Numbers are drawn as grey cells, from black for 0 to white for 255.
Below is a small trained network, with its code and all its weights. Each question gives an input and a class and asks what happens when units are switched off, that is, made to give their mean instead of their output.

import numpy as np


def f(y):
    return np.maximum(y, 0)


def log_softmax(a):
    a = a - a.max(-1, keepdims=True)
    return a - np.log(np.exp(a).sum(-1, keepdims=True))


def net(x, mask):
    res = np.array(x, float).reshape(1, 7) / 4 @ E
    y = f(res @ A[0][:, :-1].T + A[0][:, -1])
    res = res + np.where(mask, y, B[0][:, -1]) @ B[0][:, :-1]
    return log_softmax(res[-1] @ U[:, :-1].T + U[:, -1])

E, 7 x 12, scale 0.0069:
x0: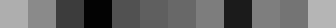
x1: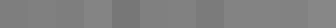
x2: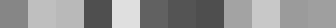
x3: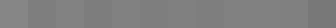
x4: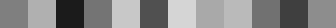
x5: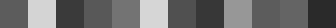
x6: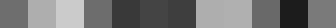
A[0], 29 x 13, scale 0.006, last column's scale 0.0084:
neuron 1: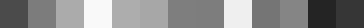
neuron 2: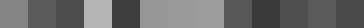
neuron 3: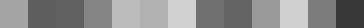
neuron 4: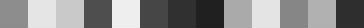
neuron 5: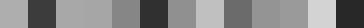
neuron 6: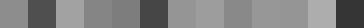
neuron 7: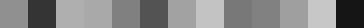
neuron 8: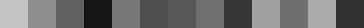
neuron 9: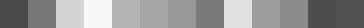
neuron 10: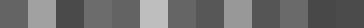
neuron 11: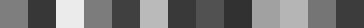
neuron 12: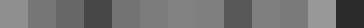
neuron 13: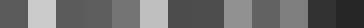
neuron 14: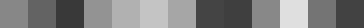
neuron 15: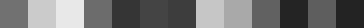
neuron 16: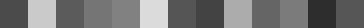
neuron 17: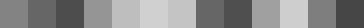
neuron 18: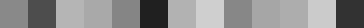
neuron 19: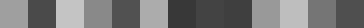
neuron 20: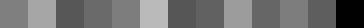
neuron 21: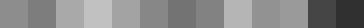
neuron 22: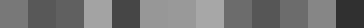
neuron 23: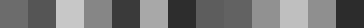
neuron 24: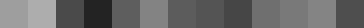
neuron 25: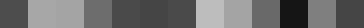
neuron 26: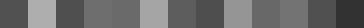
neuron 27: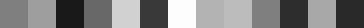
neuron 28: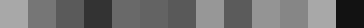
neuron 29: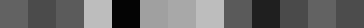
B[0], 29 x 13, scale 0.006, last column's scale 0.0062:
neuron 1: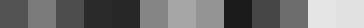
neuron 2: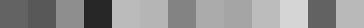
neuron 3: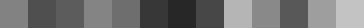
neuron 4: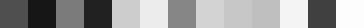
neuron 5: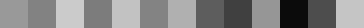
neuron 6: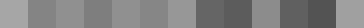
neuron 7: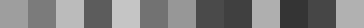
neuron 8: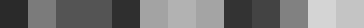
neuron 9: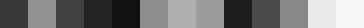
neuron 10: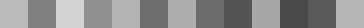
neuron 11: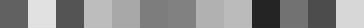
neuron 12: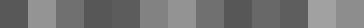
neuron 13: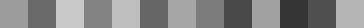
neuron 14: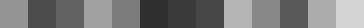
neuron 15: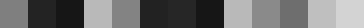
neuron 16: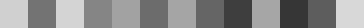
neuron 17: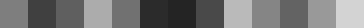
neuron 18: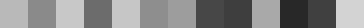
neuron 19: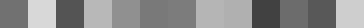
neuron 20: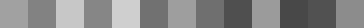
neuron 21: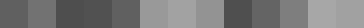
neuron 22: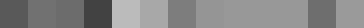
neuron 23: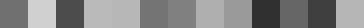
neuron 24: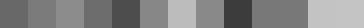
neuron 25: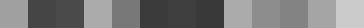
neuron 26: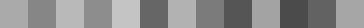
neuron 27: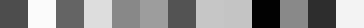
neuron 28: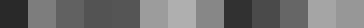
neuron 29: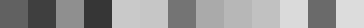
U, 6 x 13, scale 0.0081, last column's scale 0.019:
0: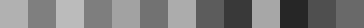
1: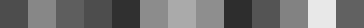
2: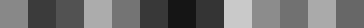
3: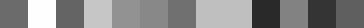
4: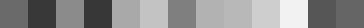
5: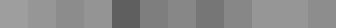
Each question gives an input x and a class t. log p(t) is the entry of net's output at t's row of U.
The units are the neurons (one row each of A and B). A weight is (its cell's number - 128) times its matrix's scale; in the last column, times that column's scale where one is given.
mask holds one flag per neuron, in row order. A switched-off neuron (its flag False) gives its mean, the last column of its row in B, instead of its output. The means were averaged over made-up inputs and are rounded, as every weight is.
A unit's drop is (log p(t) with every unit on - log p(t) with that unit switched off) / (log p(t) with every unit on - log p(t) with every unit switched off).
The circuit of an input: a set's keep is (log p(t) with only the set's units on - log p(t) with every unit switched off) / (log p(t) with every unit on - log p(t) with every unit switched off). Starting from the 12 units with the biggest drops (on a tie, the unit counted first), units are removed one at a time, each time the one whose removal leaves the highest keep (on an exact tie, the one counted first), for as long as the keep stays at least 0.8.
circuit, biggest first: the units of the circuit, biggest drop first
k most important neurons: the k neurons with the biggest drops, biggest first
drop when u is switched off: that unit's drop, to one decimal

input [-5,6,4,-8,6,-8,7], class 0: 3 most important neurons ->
neuron 18; neuron 5; neuron 7
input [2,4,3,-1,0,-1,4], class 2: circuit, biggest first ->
neuron 15; neuron 9; neuron 25
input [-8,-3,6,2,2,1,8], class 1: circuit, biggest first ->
neuron 9
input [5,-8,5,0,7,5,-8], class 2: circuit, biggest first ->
neuron 14; neuron 17
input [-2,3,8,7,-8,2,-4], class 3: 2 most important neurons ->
neuron 11; neuron 19
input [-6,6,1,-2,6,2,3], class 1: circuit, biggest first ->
neuron 1; neuron 9
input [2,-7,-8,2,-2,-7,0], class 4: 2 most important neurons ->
neuron 29; neuron 2
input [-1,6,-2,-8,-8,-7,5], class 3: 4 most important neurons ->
neuron 11; neuron 23; neuron 19; neuron 16
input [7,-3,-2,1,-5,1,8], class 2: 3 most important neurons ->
neuron 15; neuron 25; neuron 9
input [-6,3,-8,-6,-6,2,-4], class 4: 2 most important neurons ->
neuron 29; neuron 2
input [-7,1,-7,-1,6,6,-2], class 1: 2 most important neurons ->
neuron 1; neuron 9
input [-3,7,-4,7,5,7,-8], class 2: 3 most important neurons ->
neuron 17; neuron 14; neuron 3
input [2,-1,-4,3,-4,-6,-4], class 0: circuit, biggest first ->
neuron 5; neuron 7
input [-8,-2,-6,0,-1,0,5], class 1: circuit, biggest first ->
neuron 1
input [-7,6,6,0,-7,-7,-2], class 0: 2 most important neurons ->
neuron 18; neuron 5
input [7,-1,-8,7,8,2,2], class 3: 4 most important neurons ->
neuron 27; neuron 4; neuron 9; neuron 1
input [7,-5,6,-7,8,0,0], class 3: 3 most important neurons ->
neuron 27; neuron 9; neuron 1
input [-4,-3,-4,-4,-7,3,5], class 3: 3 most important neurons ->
neuron 11; neuron 23; neuron 19
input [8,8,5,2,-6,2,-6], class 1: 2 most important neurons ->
neuron 8; neuron 24
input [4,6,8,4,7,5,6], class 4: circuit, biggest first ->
neuron 4
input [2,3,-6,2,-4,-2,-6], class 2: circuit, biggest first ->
neuron 14; neuron 17
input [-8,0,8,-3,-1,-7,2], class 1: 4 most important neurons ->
neuron 9; neuron 1; neuron 21; neuron 29
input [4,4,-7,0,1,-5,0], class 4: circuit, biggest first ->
neuron 29; neuron 2
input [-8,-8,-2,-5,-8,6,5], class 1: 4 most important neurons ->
neuron 1; neuron 9; neuron 27; neuron 21
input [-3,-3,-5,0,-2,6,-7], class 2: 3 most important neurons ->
neuron 14; neuron 17; neuron 3
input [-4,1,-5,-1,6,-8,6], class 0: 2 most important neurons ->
neuron 18; neuron 5
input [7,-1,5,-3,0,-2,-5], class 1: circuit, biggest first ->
neuron 8
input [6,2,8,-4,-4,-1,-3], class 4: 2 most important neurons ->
neuron 4; neuron 9
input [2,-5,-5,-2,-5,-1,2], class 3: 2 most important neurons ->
neuron 11; neuron 4
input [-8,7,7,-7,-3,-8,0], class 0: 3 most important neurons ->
neuron 18; neuron 5; neuron 7
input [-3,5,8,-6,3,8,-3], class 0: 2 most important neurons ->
neuron 16; neuron 13
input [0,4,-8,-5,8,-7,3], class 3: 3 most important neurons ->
neuron 27; neuron 4; neuron 16
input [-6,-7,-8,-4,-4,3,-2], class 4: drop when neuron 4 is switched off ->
-0.1
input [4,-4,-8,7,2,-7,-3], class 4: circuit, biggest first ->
neuron 29
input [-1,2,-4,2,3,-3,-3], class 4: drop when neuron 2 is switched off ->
0.2
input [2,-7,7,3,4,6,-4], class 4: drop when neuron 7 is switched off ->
0.1
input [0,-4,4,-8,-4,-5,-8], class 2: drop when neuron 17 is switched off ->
0.1
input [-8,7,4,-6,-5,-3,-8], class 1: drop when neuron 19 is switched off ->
0.0
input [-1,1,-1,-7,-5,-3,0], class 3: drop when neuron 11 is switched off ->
0.2
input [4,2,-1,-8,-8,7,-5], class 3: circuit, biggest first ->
neuron 11
